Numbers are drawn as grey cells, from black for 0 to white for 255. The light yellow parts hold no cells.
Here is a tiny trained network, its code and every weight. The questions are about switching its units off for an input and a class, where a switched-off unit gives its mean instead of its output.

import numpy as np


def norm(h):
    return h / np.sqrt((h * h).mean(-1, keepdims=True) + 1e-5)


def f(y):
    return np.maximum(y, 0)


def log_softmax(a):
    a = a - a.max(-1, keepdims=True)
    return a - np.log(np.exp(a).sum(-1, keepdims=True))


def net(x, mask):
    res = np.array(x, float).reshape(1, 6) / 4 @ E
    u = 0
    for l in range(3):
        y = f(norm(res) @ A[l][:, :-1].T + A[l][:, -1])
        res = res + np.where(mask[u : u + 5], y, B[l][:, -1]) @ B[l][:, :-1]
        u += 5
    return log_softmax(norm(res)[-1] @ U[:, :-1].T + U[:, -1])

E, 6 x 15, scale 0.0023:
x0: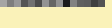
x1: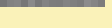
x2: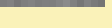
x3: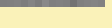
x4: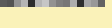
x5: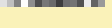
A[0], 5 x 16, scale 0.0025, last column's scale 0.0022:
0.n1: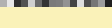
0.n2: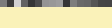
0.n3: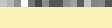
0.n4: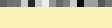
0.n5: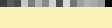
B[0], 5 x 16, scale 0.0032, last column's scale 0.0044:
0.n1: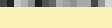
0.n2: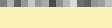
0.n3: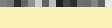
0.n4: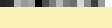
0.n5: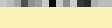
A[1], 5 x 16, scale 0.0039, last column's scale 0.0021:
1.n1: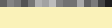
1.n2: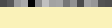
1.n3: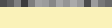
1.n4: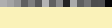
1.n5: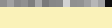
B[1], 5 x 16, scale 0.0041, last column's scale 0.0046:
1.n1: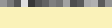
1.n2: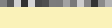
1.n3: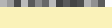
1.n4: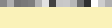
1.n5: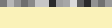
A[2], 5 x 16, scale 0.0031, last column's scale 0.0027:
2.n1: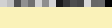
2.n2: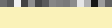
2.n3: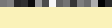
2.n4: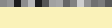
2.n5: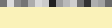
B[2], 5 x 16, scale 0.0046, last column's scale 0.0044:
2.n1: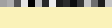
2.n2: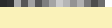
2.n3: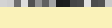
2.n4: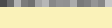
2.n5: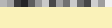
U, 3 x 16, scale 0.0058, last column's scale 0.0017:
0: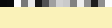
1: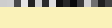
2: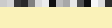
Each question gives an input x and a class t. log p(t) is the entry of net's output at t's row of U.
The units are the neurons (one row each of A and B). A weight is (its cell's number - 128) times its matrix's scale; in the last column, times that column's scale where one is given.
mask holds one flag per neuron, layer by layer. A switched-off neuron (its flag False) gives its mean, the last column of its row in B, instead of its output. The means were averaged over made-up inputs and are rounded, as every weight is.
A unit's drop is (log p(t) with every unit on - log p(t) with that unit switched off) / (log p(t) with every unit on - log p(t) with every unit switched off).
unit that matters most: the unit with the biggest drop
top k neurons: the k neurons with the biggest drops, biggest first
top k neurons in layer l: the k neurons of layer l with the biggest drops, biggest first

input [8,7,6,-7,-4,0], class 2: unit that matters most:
1.n4
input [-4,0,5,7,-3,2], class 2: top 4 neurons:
(0.n4; 0.n5; 1.n5; 1.n2)
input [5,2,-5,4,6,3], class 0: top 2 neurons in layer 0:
(0.n4; 0.n5)
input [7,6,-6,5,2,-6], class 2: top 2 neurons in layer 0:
(0.n2; 0.n3)
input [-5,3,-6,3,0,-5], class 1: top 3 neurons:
(1.n3; 0.n2; 1.n4)
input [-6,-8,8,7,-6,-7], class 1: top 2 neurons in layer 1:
(1.n3; 1.n2)
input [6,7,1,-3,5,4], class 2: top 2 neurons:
(1.n4; 0.n2)
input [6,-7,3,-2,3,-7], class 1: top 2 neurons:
(1.n3; 0.n5)
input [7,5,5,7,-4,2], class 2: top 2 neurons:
(1.n4; 0.n4)
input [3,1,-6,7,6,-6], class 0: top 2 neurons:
(1.n2; 0.n3)
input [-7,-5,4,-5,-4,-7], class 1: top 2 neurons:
(1.n3; 0.n2)
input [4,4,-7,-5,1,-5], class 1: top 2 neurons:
(1.n3; 0.n5)
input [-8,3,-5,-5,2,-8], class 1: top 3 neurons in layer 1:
(1.n3; 1.n4; 1.n1)
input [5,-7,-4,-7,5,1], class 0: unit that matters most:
0.n4
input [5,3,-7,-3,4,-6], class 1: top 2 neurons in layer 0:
(0.n5; 0.n1)
